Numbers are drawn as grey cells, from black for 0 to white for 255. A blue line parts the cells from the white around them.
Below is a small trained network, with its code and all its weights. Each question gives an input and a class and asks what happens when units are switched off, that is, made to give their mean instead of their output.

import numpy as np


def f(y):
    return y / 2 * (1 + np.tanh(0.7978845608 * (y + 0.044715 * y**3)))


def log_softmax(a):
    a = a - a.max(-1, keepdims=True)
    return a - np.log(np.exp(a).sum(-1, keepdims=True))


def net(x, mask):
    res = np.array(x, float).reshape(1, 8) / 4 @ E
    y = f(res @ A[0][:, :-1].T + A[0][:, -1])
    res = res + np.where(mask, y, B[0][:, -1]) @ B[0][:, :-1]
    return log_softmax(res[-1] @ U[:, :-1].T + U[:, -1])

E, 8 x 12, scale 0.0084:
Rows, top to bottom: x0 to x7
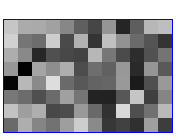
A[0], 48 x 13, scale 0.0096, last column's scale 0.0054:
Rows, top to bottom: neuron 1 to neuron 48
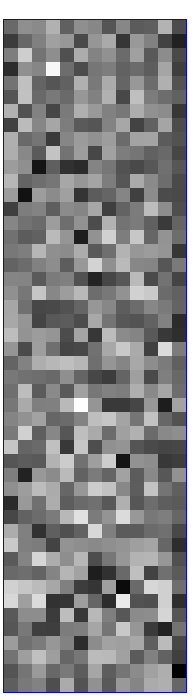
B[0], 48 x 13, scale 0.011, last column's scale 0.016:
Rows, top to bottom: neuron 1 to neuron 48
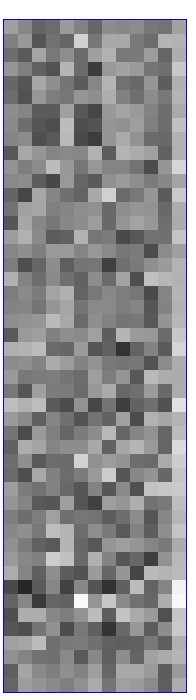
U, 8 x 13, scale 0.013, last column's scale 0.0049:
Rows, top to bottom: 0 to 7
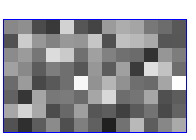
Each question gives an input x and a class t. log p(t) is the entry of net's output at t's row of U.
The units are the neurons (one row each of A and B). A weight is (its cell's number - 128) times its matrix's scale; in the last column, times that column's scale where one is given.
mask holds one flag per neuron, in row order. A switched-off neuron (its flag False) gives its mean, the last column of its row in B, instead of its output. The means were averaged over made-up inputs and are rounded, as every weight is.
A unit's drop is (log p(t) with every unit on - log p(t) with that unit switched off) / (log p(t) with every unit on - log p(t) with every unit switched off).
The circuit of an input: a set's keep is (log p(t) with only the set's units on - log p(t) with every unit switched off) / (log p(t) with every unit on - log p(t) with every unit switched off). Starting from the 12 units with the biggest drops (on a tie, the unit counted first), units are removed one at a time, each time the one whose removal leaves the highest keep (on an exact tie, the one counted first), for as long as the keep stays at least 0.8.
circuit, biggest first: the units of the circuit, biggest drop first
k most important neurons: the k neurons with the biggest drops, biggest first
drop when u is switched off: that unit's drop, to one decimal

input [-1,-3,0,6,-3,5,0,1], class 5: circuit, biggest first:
[neuron 13]
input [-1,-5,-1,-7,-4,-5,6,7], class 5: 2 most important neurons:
[neuron 30; neuron 5]
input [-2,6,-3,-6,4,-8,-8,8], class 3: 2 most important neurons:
[neuron 34; neuron 42]
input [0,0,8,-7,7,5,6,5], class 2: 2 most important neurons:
[neuron 11; neuron 22]
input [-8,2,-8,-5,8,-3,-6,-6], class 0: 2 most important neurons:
[neuron 4; neuron 35]
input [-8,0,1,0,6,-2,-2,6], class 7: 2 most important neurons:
[neuron 44; neuron 18]
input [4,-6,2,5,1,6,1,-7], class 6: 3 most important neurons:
[neuron 24; neuron 45; neuron 16]
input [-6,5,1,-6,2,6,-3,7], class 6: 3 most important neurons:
[neuron 28; neuron 41; neuron 13]
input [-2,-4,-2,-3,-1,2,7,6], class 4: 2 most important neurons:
[neuron 42; neuron 24]
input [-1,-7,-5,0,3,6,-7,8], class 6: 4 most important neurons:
[neuron 28; neuron 42; neuron 31; neuron 23]
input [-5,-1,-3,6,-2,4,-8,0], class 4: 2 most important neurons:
[neuron 32; neuron 2]
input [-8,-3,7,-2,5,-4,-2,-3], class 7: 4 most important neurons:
[neuron 44; neuron 18; neuron 39; neuron 20]
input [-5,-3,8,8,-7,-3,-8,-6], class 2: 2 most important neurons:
[neuron 37; neuron 42]
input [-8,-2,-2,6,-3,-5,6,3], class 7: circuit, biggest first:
[neuron 44]
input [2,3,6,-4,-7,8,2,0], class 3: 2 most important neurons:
[neuron 19; neuron 40]
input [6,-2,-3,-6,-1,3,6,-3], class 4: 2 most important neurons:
[neuron 42; neuron 44]
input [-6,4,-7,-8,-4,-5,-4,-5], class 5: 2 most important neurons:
[neuron 30; neuron 6]
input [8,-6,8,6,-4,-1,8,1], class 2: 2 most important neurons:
[neuron 22; neuron 37]
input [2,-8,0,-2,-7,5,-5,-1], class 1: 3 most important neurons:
[neuron 43; neuron 48; neuron 4]
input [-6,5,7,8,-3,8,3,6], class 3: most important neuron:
[neuron 40]
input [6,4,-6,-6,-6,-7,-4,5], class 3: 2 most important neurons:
[neuron 34; neuron 29]
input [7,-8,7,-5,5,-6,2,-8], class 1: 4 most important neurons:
[neuron 43; neuron 28; neuron 47; neuron 48]
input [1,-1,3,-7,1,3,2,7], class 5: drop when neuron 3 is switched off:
0.3
